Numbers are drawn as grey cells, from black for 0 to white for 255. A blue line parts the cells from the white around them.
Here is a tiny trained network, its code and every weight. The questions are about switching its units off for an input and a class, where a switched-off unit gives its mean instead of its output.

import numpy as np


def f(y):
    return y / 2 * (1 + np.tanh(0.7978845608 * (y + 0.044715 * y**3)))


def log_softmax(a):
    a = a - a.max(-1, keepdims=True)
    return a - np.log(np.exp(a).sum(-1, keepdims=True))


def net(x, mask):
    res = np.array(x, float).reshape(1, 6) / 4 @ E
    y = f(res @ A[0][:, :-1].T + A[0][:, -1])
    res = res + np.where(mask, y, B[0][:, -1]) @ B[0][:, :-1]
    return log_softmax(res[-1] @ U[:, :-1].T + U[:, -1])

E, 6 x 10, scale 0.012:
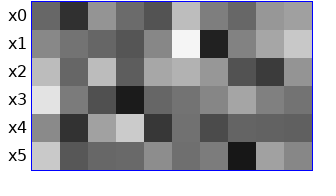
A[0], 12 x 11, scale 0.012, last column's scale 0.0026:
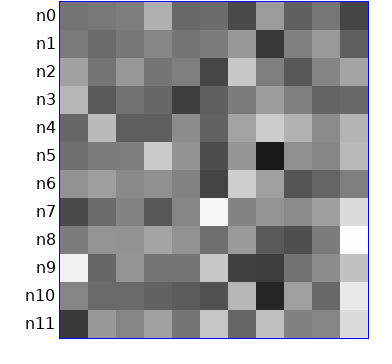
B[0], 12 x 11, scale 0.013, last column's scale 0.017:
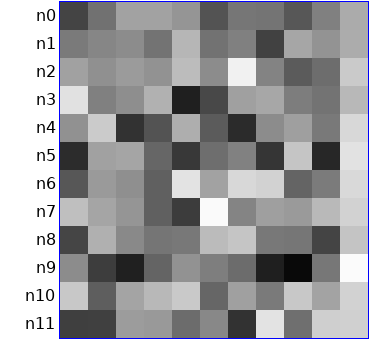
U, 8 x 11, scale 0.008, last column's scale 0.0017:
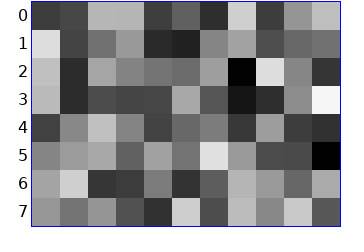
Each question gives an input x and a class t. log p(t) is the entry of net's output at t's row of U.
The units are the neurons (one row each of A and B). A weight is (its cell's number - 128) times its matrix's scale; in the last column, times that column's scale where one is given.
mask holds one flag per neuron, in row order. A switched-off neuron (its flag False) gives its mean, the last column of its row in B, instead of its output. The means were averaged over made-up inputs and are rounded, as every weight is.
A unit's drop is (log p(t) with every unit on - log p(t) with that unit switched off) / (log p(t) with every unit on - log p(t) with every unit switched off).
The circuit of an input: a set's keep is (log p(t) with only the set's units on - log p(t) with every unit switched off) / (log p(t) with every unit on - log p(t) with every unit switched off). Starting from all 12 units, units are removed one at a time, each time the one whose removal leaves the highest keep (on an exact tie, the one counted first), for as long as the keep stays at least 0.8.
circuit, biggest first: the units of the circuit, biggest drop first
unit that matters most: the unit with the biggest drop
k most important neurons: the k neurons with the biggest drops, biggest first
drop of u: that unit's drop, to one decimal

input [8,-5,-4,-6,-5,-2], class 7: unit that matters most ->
n11
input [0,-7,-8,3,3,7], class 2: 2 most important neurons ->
(n10, n5)
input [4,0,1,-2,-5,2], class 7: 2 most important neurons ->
(n9, n7)
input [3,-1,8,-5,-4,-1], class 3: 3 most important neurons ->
(n6, n11, n10)
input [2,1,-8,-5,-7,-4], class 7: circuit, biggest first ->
(n11, n7, n4)
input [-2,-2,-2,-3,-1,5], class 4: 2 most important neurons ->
(n5, n9)
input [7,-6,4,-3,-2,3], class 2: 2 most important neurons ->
(n10, n1)
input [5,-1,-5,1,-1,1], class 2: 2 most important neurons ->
(n6, n11)
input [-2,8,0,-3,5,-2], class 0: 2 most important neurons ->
(n11, n0)
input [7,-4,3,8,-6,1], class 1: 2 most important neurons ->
(n3, n8)
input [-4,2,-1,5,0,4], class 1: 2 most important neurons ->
(n3, n7)
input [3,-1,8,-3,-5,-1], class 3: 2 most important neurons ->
(n6, n11)
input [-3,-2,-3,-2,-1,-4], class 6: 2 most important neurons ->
(n4, n6)
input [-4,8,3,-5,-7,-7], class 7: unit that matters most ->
n7
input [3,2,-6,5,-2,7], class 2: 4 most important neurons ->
(n10, n11, n3, n7)
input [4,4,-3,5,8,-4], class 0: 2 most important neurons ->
(n11, n0)
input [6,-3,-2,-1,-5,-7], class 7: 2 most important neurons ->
(n7, n11)
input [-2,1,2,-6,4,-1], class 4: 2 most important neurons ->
(n5, n8)
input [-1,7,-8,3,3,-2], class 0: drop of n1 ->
0.1
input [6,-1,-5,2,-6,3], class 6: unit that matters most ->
n4
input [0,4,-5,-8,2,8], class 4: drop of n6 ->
-0.1
